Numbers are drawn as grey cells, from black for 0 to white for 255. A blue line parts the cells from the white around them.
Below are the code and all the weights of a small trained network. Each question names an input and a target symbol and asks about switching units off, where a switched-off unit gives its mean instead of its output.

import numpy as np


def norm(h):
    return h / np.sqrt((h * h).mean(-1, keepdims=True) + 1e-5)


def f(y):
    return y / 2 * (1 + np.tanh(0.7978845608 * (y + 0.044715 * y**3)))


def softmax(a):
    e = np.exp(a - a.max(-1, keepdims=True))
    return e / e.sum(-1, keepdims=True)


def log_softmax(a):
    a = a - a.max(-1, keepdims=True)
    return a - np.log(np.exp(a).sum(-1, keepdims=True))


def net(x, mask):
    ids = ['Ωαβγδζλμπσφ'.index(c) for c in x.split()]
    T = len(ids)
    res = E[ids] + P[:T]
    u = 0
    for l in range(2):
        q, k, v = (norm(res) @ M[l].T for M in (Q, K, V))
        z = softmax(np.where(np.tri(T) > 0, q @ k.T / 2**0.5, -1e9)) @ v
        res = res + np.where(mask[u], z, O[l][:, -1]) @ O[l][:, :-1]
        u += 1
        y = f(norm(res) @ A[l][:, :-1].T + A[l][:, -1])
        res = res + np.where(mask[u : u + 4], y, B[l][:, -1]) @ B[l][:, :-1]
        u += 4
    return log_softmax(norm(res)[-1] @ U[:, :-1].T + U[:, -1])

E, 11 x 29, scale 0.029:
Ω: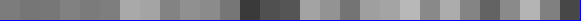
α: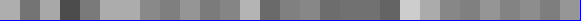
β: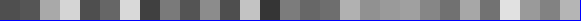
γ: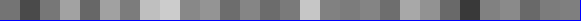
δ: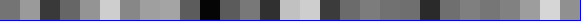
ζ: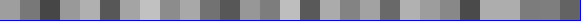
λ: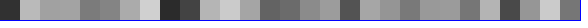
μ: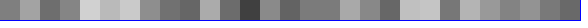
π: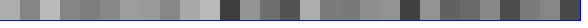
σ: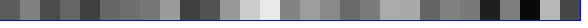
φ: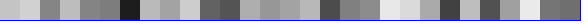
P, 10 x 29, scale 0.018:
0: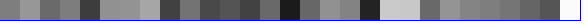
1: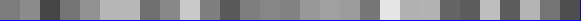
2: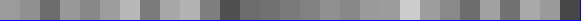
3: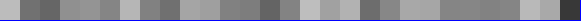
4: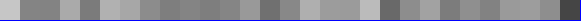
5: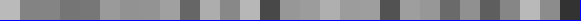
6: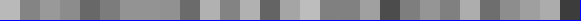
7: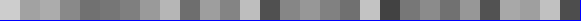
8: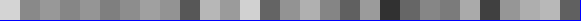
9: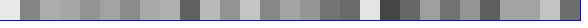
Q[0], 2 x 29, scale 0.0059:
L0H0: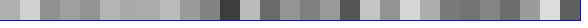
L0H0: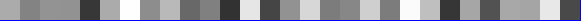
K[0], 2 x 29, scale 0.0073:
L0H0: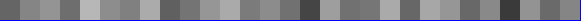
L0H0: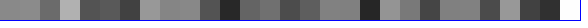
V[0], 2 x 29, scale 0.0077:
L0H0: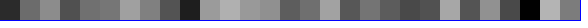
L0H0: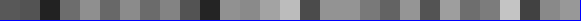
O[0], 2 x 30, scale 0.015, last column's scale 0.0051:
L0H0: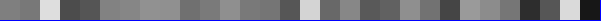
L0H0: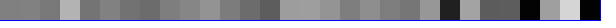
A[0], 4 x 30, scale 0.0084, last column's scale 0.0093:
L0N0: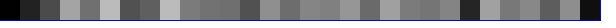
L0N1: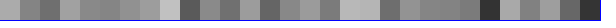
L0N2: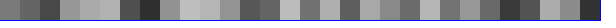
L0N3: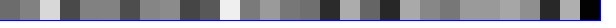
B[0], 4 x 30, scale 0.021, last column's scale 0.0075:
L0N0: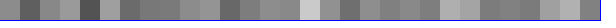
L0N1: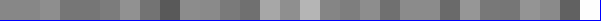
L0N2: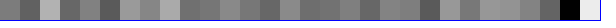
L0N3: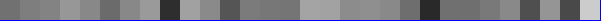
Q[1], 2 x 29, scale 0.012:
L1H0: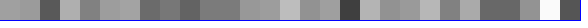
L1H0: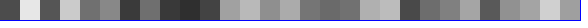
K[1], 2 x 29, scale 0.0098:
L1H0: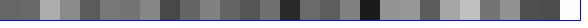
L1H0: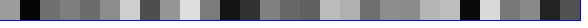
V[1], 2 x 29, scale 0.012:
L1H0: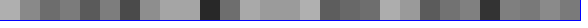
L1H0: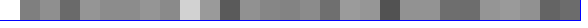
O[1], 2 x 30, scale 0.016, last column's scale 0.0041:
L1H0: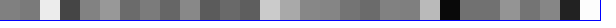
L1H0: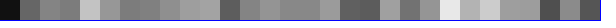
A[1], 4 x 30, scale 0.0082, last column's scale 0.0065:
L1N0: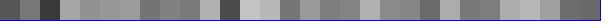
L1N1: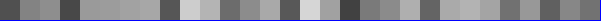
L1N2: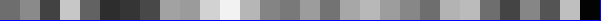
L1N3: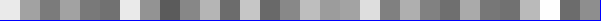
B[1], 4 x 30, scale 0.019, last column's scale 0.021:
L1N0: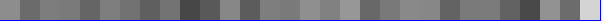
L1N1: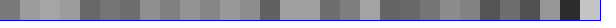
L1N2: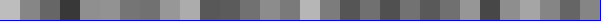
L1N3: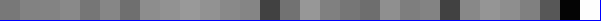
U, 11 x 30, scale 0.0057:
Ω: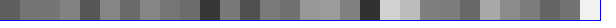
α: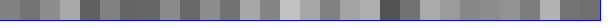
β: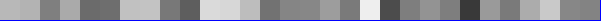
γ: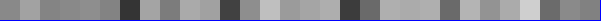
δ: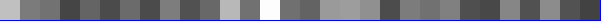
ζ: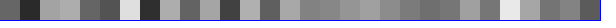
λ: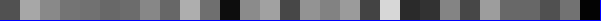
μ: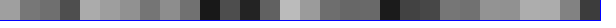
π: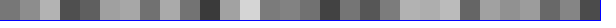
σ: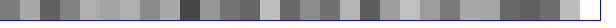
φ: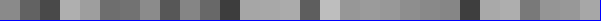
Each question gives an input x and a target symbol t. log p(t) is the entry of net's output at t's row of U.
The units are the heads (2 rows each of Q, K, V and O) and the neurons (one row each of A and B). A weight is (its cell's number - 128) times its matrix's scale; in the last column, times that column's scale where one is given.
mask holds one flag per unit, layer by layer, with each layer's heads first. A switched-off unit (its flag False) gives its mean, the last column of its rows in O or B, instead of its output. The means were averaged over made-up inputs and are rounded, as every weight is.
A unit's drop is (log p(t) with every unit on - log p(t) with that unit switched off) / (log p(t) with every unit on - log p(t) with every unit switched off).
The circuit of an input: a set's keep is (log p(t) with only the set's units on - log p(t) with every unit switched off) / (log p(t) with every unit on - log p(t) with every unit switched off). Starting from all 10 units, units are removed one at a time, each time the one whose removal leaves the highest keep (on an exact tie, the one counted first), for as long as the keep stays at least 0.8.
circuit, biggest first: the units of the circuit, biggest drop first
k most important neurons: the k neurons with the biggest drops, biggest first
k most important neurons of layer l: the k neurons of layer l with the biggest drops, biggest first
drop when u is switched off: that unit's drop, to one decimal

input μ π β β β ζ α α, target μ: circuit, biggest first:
[L1N2 L1H0]
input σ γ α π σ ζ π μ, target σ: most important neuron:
[L1N1]
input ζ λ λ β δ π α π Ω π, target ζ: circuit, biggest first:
[L0H0 L0N2 L1N0]
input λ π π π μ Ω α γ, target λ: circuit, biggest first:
[L0H0 L0N3]
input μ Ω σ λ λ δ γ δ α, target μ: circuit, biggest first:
[L1N2 L1H0 L0N2]
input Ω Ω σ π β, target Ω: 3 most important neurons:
[L1N0 L1N3 L1N1]
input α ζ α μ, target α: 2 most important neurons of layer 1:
[L1N1 L1N3]
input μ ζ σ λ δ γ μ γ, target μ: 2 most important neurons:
[L1N2 L1N0]
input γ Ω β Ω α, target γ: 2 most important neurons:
[L1N0 L0N2]
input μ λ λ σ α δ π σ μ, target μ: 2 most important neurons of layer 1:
[L1N2 L1N0]
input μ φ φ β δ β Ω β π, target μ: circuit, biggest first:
[L1N2 L1H0 L0N2]
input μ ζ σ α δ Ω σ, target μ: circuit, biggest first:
[L1N2 L1H0]
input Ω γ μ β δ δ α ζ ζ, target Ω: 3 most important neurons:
[L1N3 L1N0 L1N1]
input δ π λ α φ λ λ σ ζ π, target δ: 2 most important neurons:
[L0N2 L0N3]
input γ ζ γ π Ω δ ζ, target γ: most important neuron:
[L1N0]
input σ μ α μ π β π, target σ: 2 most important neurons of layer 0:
[L0N1 L0N3]
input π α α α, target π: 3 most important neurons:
[L1N3 L0N1 L0N3]
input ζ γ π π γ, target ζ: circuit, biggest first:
[L0H0 L0N2 L1H0 L1N3]
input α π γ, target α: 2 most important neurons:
[L1N1 L0N0]
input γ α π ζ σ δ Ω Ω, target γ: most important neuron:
[L1N0]
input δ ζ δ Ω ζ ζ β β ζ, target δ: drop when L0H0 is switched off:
0.3
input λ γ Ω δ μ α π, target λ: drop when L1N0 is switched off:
0.1
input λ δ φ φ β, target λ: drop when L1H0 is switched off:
0.0
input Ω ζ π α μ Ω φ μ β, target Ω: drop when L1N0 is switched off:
0.4
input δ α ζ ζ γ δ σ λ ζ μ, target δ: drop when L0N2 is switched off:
0.2
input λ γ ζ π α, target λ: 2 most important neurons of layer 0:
[L0N3 L0N1]
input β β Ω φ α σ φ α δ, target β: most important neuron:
[L1N0]
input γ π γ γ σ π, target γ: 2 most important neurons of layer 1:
[L1N0 L1N1]
